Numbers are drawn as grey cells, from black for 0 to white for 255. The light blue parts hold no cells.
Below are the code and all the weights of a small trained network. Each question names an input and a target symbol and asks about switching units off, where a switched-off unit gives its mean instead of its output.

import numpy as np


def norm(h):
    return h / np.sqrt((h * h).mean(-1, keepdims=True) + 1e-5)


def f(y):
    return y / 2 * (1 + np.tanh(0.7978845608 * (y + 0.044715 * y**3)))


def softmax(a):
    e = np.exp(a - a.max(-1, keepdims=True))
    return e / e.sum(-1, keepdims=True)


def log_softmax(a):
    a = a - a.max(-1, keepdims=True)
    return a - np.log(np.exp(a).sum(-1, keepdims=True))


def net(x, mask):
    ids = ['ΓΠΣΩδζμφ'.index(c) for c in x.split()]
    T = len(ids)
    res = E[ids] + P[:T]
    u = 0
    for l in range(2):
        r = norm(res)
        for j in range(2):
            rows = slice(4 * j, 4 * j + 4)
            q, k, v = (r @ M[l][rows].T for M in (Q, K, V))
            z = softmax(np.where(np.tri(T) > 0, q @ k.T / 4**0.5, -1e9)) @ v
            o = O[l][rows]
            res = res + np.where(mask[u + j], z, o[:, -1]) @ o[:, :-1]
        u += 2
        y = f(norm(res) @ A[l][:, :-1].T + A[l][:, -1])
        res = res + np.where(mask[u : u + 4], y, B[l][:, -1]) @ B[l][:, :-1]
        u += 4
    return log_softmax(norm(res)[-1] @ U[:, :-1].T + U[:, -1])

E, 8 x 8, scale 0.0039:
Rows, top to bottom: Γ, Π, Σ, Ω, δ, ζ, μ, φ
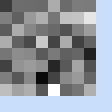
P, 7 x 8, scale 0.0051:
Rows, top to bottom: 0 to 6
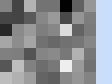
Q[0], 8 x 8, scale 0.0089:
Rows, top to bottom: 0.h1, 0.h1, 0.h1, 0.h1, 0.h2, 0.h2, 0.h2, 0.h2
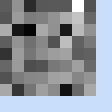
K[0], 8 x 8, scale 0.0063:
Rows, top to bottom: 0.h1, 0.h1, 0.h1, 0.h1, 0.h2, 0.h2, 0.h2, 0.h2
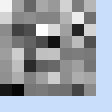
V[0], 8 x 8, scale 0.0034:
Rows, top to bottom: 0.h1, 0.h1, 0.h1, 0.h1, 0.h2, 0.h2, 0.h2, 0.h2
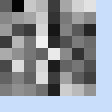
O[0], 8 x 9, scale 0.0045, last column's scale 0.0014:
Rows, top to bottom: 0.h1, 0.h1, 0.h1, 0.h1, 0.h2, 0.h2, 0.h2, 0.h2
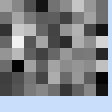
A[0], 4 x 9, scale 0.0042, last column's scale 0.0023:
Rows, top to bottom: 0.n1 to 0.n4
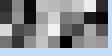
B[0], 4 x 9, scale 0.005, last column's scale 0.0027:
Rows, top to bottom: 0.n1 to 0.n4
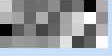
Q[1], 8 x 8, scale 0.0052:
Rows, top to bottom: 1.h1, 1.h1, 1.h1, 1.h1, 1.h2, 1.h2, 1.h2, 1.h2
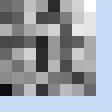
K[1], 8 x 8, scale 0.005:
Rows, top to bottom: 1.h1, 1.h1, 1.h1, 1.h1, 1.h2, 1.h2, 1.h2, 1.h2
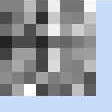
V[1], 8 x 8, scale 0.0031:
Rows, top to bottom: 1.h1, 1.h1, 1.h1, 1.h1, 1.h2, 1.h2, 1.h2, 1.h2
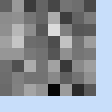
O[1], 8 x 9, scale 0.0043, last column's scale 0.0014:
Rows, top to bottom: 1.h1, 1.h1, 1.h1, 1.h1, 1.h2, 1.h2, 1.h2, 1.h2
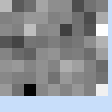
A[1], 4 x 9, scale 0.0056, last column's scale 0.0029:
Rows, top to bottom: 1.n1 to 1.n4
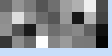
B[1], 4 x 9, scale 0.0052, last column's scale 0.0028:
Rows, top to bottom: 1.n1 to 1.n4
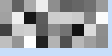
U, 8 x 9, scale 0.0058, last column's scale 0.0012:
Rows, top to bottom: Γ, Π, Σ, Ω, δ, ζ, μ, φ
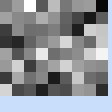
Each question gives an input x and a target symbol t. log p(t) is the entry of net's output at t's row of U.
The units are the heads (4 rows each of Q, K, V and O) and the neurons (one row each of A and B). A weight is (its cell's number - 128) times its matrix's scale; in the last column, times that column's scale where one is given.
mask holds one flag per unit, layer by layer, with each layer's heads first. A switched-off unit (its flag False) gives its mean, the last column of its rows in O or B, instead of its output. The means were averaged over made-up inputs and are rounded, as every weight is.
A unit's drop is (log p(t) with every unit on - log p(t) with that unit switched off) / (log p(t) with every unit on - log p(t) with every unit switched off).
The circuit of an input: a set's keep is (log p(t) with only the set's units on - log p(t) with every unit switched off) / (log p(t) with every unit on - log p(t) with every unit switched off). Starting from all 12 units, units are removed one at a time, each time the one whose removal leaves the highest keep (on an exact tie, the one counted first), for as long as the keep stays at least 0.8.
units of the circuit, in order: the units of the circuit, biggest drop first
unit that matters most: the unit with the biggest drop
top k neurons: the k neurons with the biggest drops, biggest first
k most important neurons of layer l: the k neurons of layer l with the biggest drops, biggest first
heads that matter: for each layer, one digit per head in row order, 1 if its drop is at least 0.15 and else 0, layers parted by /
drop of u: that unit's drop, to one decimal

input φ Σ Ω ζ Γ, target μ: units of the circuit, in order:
(0.h1, 1.n2)
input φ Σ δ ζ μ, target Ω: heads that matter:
10 / 00
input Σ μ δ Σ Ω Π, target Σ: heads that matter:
01 / 10
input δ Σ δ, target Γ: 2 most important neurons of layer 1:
(1.n4, 1.n2)
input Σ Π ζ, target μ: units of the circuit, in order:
(0.h1, 0.n4)
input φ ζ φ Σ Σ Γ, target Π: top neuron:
(0.n1)
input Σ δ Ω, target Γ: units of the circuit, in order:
(1.n4, 0.n4)
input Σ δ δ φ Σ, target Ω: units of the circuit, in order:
(0.h1, 0.n3)
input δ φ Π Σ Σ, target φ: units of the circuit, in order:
(0.h1, 1.n2)
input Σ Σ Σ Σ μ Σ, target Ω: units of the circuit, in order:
(0.h1, 0.h2)
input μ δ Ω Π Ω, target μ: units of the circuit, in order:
(0.h1, 1.n2)
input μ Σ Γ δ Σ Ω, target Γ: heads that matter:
11 / 00
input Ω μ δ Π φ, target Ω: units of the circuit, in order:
(0.n3, 0.h1)
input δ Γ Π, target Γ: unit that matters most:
1.n4
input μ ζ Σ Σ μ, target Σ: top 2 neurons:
(1.n3, 1.n2)
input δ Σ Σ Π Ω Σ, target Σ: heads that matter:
11 / 10
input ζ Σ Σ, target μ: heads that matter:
11 / 00
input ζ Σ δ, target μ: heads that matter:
11 / 00
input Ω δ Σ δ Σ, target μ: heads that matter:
10 / 00
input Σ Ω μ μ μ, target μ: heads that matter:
10 / 00
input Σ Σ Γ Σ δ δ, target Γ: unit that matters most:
0.h1
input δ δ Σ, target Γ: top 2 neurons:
(1.n4, 0.n3)
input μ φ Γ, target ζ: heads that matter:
01 / 00
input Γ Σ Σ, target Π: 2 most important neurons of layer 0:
(0.n1, 0.n3)
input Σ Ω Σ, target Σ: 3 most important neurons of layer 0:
(0.n1, 0.n4, 0.n3)
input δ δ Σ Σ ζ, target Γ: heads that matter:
01 / 00
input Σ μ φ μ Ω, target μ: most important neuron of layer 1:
(1.n2)
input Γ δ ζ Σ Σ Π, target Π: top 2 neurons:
(0.n1, 1.n2)
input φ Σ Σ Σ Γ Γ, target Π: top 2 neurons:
(0.n1, 1.n2)
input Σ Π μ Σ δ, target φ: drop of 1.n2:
0.2
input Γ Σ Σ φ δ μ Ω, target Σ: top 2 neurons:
(1.n3, 0.n4)
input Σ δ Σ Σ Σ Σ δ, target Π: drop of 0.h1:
0.3
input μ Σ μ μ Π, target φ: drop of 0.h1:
1.0
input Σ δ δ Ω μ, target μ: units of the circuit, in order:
(0.h1)
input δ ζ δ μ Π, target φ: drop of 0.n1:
0.5
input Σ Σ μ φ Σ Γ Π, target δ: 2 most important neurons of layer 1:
(1.n1, 1.n2)
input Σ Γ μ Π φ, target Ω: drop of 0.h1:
0.3
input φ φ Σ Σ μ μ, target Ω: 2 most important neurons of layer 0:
(0.n1, 0.n2)
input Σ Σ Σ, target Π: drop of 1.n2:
0.1
